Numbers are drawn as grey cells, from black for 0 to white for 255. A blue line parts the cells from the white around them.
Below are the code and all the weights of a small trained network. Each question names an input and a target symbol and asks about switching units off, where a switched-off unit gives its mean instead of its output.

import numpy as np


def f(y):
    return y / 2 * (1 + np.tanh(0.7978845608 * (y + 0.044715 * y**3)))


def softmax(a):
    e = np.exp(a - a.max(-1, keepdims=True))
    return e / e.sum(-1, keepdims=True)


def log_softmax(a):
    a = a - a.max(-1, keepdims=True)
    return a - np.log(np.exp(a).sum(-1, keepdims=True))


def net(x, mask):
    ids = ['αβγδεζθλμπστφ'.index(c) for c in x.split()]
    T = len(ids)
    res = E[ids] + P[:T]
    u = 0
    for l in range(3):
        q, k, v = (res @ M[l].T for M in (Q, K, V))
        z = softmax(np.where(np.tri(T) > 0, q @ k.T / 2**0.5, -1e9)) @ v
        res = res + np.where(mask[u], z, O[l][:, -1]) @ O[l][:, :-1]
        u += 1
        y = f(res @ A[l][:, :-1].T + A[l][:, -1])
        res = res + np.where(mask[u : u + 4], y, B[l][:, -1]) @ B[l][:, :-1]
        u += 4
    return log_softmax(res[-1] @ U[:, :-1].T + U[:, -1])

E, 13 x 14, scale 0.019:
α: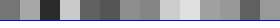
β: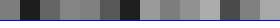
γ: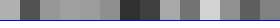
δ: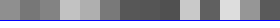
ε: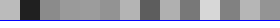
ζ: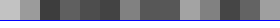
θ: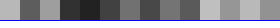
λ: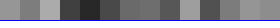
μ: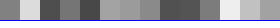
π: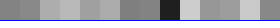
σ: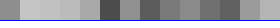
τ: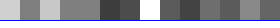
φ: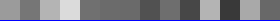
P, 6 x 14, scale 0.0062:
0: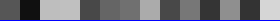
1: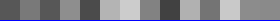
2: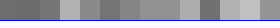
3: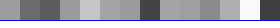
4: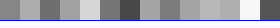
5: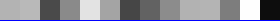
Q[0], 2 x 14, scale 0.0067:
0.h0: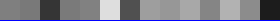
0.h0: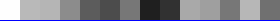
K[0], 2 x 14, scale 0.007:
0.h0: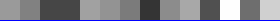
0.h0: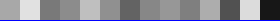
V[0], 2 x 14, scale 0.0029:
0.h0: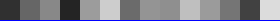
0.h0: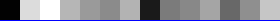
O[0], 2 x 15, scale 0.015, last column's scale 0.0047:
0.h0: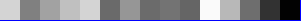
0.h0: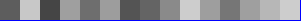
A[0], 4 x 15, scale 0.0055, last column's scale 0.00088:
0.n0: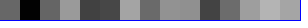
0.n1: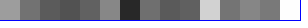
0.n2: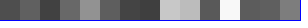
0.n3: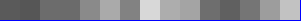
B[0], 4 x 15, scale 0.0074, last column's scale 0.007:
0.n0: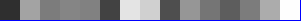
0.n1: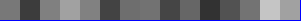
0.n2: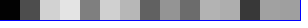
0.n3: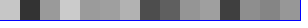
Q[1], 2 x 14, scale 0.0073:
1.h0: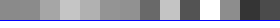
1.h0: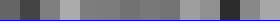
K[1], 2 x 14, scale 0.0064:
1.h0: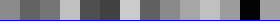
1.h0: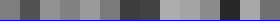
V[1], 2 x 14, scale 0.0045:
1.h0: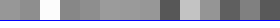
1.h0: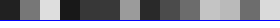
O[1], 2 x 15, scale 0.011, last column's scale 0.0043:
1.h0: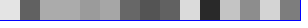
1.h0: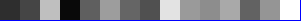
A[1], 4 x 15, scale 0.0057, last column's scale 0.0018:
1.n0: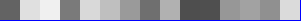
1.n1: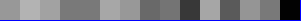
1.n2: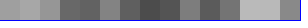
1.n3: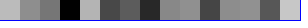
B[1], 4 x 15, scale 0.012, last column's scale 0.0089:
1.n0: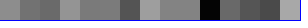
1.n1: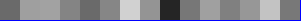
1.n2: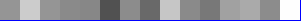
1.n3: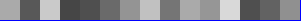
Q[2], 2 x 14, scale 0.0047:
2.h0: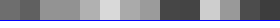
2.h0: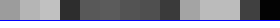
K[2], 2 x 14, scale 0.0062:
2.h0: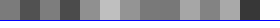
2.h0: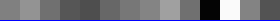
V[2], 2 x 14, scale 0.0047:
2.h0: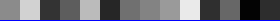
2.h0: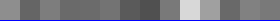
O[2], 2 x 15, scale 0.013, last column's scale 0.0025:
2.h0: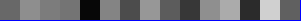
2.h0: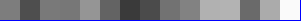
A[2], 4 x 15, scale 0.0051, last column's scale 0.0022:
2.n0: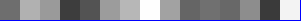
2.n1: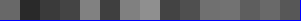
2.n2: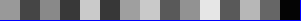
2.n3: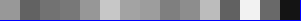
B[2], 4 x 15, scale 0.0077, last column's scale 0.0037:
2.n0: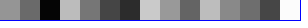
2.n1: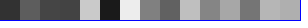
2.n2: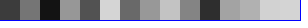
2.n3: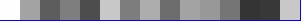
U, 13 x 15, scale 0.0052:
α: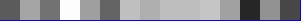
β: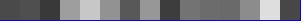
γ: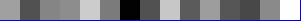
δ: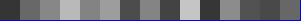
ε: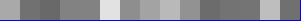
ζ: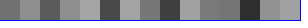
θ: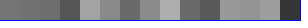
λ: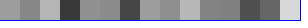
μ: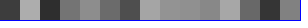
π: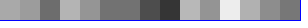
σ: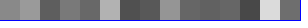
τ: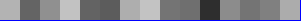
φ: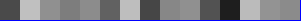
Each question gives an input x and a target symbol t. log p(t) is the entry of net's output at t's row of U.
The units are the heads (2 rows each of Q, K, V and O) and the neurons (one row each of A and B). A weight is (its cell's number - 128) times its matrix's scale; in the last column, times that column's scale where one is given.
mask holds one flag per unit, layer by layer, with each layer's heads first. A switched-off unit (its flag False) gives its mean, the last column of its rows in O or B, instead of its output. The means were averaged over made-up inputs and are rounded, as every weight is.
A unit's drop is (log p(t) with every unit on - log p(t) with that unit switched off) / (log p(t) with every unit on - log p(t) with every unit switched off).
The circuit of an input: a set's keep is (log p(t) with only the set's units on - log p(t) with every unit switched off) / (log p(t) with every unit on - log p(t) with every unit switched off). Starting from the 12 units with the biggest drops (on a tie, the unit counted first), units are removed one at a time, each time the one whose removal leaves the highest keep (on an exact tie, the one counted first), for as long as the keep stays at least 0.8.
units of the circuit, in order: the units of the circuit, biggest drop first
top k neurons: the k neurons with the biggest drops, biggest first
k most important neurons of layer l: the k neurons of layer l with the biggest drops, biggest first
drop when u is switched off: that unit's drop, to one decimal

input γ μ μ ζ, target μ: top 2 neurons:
2.n0; 1.n3
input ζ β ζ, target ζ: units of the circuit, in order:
2.n1; 2.h0; 0.h0; 1.n2
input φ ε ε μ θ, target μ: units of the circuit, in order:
1.h0; 2.n0; 2.h0
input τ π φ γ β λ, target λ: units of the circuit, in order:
1.n3; 1.h0
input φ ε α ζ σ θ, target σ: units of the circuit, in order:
2.h0; 1.n0
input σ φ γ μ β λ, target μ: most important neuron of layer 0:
0.n0
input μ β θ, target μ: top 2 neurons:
2.n0; 0.n0
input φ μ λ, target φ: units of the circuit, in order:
2.h0; 1.n0
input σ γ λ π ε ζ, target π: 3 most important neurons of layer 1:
1.n3; 1.n0; 1.n2
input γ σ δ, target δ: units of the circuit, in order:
0.n2; 1.n0; 1.n2
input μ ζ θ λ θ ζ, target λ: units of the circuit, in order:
1.n3; 1.h0
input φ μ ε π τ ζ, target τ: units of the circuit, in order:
0.h0; 1.h0; 2.h0
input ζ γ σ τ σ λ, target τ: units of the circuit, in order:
2.h0; 1.h0; 1.n3
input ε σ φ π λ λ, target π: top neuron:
0.n0
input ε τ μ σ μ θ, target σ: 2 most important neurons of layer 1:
1.n0; 1.n2
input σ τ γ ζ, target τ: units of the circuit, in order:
0.h0; 1.n3; 2.h0
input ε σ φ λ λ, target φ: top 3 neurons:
0.n2; 0.n3; 1.n0
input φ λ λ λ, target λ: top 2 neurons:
1.n3; 2.n2
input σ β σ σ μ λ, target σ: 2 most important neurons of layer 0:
0.n2; 0.n1
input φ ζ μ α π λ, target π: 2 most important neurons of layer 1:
1.n2; 1.n0
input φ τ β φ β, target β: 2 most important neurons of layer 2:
2.n2; 2.n1
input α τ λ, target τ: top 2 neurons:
0.n0; 2.n0
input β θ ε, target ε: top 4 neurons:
2.n2; 2.n3; 1.n2; 1.n0
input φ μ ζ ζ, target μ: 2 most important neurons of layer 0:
0.n0; 0.n3
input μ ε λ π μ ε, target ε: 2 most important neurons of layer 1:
1.n0; 1.n2
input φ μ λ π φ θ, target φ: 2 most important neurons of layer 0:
0.n1; 0.n0
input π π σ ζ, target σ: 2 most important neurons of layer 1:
1.n0; 1.n2
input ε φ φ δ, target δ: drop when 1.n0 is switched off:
0.2
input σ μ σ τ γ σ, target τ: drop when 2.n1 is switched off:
0.0
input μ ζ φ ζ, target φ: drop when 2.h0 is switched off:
0.1
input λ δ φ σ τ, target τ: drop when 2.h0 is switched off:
0.2
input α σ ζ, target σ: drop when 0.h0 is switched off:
0.1
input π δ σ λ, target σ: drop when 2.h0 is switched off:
1.2
